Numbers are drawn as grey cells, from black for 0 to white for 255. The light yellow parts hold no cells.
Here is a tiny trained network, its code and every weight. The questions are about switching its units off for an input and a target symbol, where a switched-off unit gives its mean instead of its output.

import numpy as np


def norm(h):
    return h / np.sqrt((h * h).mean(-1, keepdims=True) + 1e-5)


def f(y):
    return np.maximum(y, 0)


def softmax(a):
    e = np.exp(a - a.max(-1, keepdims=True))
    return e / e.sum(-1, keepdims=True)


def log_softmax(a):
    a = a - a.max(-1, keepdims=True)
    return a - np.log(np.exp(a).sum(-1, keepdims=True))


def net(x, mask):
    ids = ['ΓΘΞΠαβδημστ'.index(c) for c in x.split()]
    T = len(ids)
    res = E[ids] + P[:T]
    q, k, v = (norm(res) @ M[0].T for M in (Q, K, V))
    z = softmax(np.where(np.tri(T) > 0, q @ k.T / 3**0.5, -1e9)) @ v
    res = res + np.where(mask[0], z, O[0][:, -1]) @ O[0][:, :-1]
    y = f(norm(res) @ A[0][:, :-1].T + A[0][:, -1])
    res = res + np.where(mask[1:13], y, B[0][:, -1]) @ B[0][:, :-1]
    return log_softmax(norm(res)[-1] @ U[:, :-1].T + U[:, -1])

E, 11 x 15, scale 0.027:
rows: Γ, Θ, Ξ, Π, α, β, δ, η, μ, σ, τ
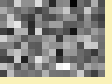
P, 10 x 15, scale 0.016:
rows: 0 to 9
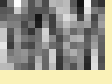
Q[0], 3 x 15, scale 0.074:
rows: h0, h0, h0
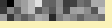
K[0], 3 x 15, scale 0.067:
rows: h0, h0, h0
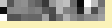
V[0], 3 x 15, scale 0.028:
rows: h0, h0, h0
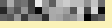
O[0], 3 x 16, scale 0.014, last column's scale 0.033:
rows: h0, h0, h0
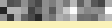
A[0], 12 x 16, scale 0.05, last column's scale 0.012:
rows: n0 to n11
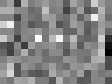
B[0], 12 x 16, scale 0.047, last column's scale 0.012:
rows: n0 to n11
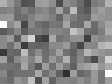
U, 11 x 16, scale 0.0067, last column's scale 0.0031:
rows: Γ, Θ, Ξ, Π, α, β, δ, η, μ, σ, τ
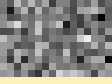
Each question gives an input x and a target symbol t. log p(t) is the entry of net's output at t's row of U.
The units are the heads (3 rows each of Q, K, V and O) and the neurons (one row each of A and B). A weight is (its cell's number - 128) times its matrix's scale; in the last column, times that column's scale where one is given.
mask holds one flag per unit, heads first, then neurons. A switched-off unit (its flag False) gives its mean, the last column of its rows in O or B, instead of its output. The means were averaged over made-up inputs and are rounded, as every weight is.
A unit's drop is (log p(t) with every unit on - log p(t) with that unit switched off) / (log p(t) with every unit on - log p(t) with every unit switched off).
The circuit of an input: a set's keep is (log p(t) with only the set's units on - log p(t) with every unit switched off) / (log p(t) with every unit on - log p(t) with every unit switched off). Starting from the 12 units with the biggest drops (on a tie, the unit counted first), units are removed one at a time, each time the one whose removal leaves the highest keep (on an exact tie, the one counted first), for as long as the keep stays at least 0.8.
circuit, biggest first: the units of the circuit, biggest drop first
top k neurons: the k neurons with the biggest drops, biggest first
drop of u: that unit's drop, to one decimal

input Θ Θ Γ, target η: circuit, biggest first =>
h0, n8
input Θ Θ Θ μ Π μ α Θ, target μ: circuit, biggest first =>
h0, n6
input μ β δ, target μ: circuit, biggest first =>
h0
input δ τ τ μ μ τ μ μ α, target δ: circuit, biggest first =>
h0, n0
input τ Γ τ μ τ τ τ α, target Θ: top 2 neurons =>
n7, n10
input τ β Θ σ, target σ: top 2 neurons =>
n5, n10
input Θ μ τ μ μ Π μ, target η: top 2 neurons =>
n8, n10
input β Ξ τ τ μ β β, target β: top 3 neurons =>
n3, n9, n4
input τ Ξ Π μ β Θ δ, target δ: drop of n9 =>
0.1
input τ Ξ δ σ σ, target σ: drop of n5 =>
0.5
